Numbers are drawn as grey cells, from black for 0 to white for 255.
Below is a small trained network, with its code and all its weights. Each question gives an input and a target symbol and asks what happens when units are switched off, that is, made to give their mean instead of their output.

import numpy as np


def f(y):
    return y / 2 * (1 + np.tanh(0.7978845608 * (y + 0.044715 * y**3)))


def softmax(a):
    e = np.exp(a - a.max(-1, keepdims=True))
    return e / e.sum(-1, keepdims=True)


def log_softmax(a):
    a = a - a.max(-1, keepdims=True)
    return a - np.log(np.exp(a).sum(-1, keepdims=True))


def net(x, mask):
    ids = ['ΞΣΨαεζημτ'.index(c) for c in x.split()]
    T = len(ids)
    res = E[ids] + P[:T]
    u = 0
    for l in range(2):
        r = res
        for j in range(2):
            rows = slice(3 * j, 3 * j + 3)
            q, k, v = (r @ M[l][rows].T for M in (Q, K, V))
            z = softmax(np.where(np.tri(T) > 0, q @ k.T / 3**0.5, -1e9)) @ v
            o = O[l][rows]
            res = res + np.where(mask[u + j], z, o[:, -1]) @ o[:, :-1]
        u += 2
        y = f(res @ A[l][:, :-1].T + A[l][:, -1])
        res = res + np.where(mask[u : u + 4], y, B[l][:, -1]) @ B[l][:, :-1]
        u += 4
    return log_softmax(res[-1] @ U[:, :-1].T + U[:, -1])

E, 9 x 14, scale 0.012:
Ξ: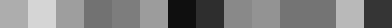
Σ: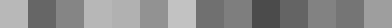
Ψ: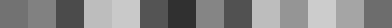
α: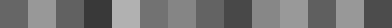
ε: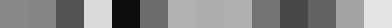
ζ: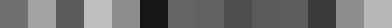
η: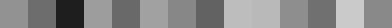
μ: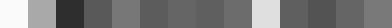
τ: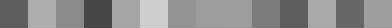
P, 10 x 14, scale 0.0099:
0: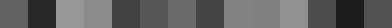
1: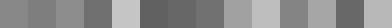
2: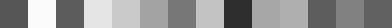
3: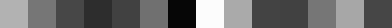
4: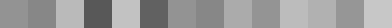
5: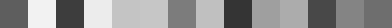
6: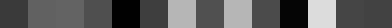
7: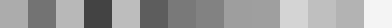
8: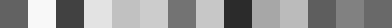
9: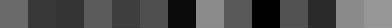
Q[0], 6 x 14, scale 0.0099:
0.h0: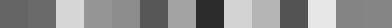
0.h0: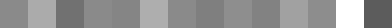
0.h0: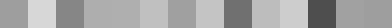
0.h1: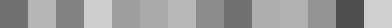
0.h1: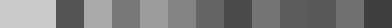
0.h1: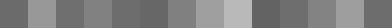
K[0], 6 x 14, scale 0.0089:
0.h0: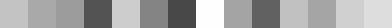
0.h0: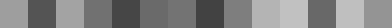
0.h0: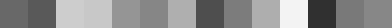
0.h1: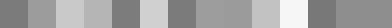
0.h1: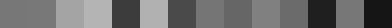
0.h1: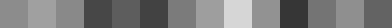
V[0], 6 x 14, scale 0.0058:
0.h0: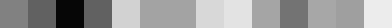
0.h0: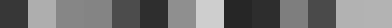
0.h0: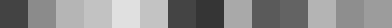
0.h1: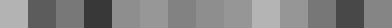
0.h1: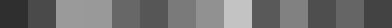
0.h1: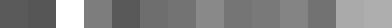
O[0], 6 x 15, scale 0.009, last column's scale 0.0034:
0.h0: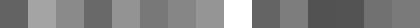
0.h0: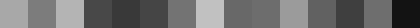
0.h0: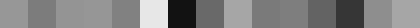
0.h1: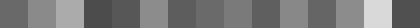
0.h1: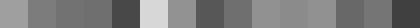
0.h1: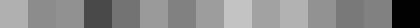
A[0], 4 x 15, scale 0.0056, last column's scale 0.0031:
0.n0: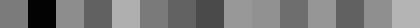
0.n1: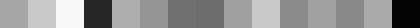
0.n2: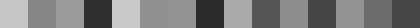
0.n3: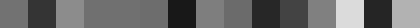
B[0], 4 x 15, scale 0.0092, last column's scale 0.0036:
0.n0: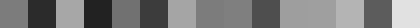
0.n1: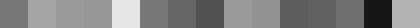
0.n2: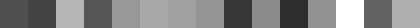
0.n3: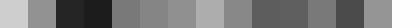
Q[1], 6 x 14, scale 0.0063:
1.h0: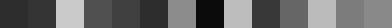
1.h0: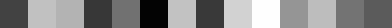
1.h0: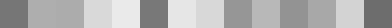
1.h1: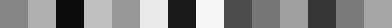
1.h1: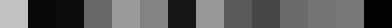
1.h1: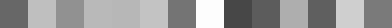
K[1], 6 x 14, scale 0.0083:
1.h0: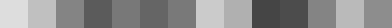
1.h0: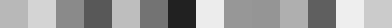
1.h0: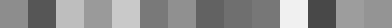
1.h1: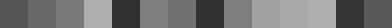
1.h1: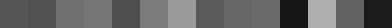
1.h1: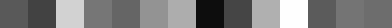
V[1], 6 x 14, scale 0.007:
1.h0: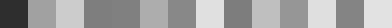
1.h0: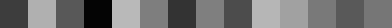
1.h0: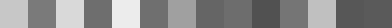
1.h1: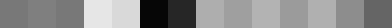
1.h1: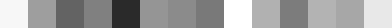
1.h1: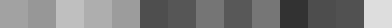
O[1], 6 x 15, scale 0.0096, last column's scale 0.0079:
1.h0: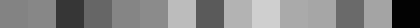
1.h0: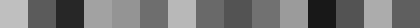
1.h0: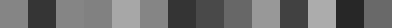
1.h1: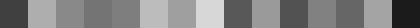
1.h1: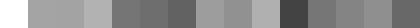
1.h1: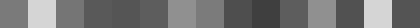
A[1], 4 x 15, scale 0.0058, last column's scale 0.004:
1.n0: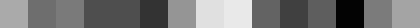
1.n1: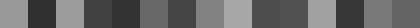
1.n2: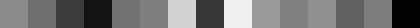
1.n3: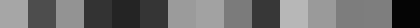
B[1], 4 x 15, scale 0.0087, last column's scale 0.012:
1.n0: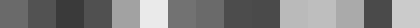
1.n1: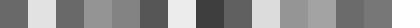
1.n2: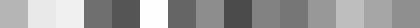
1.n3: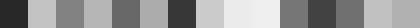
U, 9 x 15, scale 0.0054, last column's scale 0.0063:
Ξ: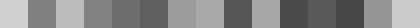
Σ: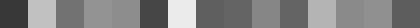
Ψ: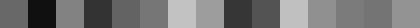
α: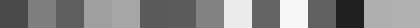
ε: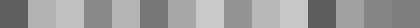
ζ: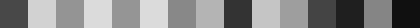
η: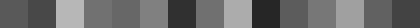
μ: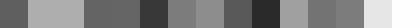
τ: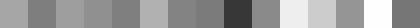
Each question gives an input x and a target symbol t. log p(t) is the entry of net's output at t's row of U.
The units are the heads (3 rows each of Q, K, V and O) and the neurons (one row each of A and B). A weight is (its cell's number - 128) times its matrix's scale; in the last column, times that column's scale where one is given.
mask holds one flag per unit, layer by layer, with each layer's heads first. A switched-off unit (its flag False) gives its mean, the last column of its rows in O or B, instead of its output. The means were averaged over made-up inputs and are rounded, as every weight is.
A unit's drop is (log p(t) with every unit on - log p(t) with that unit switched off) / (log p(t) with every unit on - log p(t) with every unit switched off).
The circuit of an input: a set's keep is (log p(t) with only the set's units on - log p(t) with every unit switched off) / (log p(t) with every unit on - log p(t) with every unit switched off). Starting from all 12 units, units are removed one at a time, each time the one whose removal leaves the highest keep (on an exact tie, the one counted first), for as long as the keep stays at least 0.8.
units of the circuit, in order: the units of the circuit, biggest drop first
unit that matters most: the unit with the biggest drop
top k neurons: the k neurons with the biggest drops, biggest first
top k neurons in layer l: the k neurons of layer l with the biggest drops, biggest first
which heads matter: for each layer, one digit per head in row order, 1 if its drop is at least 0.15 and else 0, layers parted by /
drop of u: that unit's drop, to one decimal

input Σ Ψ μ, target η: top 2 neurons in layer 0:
[0.n0, 0.n3]
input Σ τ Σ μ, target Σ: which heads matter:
00 / 10
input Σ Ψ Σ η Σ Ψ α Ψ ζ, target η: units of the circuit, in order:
[1.n1, 1.h0]
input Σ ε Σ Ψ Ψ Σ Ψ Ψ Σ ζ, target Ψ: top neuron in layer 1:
[1.n0]
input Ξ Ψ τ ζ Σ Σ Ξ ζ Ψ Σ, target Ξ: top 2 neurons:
[0.n3, 1.n1]
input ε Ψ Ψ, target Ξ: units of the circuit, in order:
[1.h1, 0.h1, 1.n0]
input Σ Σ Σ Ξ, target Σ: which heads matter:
00 / 10
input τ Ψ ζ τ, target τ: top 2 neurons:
[1.n2, 0.n3]
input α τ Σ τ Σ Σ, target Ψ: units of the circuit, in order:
[1.h1, 0.h0]
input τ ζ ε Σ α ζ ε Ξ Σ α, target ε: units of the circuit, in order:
[1.h0, 1.n3, 0.h0]
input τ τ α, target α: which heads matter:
01 / 11
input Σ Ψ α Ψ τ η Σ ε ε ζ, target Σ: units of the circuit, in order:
[1.n1, 1.h0]
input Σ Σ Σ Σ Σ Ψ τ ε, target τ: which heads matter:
00 / 01
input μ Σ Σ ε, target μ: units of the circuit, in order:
[1.h0, 1.h1]
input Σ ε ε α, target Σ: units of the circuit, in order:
[1.n1, 1.h0, 0.n3]
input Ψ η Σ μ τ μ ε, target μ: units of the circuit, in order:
[1.h0, 0.h1, 1.h1]
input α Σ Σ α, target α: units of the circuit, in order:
[1.n3, 1.h1, 0.n3, 0.h1]
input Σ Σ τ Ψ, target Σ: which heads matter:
00 / 10
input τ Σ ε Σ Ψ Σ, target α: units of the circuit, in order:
[1.h1, 1.h0, 0.h1, 1.n1]
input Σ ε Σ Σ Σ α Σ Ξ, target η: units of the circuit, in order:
[1.n1, 0.n1]
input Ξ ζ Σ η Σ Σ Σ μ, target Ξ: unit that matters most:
1.h1
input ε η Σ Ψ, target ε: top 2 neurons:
[1.n3, 0.n3]
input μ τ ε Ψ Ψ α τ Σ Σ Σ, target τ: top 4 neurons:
[1.n2, 0.n3, 1.n0, 0.n1]
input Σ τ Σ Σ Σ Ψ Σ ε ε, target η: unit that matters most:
1.n1
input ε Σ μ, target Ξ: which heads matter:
11 / 01
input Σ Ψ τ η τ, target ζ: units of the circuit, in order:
[1.h0, 1.n2, 1.h1, 0.h0]
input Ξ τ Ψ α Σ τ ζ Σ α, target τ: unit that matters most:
0.h0
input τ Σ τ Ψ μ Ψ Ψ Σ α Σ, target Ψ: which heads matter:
00 / 01
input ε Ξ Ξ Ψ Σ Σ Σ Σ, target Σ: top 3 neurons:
[1.n1, 0.n2, 0.n1]
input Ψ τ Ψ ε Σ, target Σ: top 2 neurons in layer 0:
[0.n2, 0.n0]
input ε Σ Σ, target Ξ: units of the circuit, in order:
[0.h1, 1.h1]
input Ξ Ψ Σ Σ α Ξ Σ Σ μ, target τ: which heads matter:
10 / 10
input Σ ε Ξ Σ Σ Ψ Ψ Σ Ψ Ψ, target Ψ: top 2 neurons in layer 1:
[1.n0, 1.n3]
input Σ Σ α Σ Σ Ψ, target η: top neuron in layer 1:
[1.n1]
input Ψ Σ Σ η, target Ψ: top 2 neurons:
[0.n3, 1.n3]
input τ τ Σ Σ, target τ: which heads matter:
01 / 10
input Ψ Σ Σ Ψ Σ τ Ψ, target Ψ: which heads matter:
00 / 11
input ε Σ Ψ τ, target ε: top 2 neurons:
[1.n3, 0.n0]
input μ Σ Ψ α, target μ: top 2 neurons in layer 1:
[1.n3, 1.n1]
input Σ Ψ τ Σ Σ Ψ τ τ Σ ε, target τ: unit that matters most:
1.h0
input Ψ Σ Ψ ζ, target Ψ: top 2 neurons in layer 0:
[0.n3, 0.n0]
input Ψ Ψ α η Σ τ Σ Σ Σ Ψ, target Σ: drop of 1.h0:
0.4
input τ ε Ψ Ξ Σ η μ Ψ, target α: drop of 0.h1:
0.1
